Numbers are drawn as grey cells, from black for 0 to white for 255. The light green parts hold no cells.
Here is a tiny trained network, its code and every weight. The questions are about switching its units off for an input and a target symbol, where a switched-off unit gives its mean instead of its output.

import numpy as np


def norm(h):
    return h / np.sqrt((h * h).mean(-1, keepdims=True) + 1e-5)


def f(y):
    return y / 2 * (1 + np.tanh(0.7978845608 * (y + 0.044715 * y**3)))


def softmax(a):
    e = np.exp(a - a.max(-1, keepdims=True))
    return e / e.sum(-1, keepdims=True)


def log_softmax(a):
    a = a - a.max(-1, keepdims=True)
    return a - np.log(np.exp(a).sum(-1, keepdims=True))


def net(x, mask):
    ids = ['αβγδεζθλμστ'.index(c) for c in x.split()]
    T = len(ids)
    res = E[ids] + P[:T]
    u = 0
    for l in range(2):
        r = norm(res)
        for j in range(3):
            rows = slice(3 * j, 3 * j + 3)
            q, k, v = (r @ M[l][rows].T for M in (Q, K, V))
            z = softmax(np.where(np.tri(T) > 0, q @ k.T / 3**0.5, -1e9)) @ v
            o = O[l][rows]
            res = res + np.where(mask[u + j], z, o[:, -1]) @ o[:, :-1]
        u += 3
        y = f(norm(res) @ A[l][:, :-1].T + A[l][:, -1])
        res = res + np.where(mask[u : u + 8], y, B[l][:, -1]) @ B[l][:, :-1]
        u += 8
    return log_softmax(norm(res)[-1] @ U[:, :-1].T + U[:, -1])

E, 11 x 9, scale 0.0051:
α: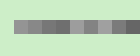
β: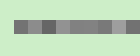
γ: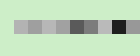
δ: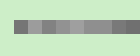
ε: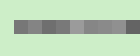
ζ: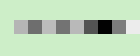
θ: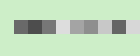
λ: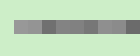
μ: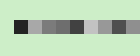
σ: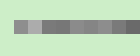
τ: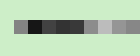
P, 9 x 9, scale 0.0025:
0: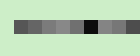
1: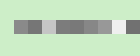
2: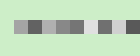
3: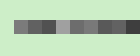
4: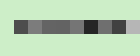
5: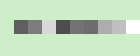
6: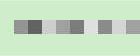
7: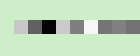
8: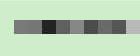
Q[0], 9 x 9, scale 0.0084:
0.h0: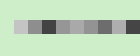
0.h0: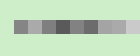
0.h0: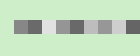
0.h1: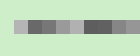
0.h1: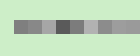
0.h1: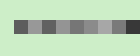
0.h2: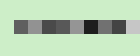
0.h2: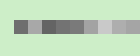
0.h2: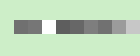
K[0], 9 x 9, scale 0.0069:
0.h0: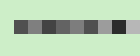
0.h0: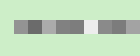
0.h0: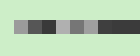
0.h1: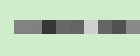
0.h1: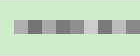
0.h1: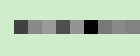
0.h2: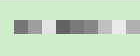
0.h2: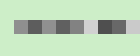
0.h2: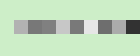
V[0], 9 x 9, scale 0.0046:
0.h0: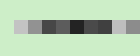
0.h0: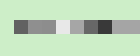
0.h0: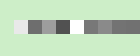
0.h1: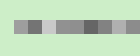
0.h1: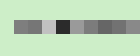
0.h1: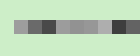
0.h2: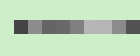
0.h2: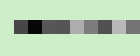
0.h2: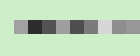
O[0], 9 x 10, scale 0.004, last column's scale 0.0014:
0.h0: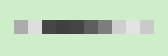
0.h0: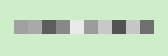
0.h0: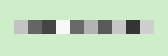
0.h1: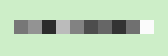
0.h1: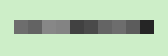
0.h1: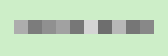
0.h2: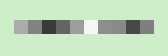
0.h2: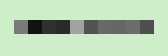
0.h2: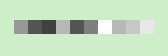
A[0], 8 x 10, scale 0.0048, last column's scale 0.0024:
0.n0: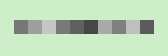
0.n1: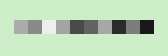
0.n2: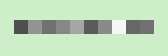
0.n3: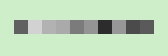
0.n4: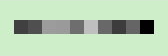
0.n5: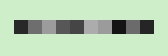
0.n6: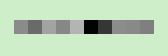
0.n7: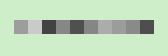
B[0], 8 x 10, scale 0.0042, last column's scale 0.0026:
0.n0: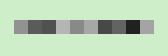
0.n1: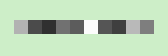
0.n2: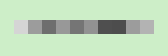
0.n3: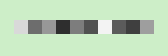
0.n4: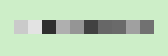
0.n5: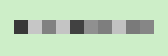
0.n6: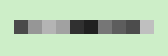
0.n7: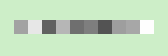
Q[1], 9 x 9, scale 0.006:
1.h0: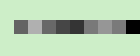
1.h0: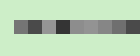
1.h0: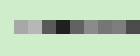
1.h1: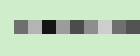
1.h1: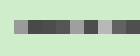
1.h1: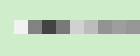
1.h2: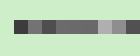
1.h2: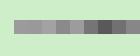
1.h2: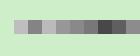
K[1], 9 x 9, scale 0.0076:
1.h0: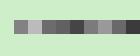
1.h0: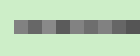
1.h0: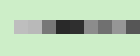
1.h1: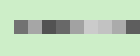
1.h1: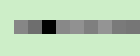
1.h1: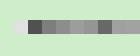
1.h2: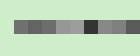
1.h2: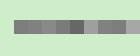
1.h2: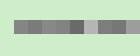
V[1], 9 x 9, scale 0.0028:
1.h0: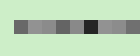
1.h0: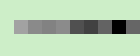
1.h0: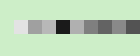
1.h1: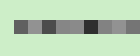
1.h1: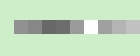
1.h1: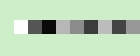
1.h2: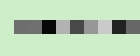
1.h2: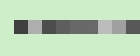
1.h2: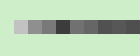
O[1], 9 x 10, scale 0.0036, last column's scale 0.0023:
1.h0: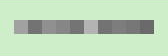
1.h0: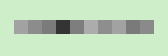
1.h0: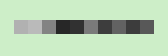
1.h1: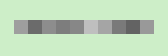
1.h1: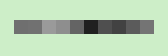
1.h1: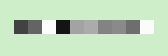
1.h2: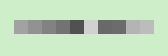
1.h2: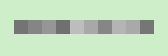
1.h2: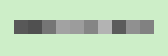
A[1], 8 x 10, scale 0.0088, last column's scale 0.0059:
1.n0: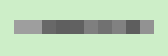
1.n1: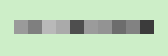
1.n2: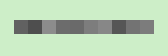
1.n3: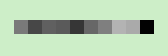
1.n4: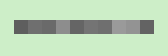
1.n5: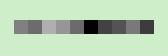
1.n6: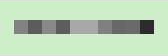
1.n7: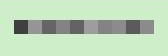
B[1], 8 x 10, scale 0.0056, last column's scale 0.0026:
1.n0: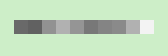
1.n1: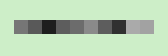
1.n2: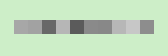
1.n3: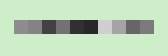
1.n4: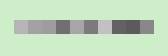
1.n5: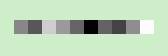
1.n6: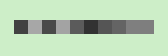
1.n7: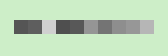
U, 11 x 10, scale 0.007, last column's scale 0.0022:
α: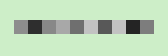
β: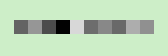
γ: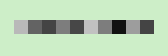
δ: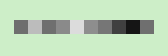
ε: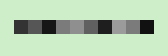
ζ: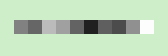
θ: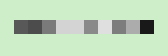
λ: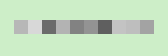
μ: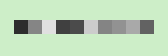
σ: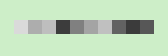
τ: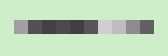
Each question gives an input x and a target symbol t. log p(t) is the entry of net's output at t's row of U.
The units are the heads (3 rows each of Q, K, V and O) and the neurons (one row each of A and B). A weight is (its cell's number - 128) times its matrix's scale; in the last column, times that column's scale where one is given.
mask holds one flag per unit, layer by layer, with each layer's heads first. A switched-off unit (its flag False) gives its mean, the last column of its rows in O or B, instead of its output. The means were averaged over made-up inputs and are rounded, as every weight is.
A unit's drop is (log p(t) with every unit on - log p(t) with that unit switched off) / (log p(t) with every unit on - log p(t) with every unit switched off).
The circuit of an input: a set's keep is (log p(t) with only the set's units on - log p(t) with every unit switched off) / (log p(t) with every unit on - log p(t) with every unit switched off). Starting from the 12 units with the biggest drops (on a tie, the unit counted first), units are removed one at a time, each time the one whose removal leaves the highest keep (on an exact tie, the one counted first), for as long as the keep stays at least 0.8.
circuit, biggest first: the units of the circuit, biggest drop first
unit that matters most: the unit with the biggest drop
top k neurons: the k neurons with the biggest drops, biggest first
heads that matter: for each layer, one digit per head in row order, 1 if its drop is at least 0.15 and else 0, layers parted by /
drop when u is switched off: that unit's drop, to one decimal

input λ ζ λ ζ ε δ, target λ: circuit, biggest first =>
0.h0, 0.n7
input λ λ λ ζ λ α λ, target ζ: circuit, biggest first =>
0.h2
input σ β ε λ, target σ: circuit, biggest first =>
0.n3, 0.h2
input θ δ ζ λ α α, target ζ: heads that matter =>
001 / 000
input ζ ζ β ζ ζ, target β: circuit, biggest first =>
0.h0, 1.h1, 0.h2, 0.h1
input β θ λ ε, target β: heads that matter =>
100 / 000
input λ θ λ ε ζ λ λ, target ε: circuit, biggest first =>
0.h2, 1.n6
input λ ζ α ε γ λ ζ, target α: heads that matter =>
111 / 010
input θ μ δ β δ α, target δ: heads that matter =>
101 / 000
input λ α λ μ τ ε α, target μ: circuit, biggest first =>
0.h0, 0.n5
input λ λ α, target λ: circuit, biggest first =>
0.h0, 0.n7
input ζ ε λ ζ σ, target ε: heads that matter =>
101 / 000
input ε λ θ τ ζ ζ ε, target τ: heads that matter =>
001 / 000
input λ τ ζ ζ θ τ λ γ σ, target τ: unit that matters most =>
0.h2
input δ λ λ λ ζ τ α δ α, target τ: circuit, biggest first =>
0.h2, 1.n3
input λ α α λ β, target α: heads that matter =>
100 / 000
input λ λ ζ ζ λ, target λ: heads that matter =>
000 / 000
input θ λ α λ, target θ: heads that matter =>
101 / 000
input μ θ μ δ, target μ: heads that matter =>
100 / 000
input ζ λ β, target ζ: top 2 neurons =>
0.n6, 1.n5
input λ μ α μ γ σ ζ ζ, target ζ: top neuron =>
1.n5
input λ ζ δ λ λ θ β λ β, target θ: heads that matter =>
100 / 000
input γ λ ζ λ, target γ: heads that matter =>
001 / 000
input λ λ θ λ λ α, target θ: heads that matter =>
100 / 000
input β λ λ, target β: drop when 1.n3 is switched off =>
0.0
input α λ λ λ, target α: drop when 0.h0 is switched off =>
0.3
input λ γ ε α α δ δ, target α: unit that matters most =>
0.h0
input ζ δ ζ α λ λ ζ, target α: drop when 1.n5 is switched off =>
0.2
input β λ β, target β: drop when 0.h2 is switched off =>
0.1
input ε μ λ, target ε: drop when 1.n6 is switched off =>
0.4
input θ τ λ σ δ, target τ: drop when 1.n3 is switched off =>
0.2
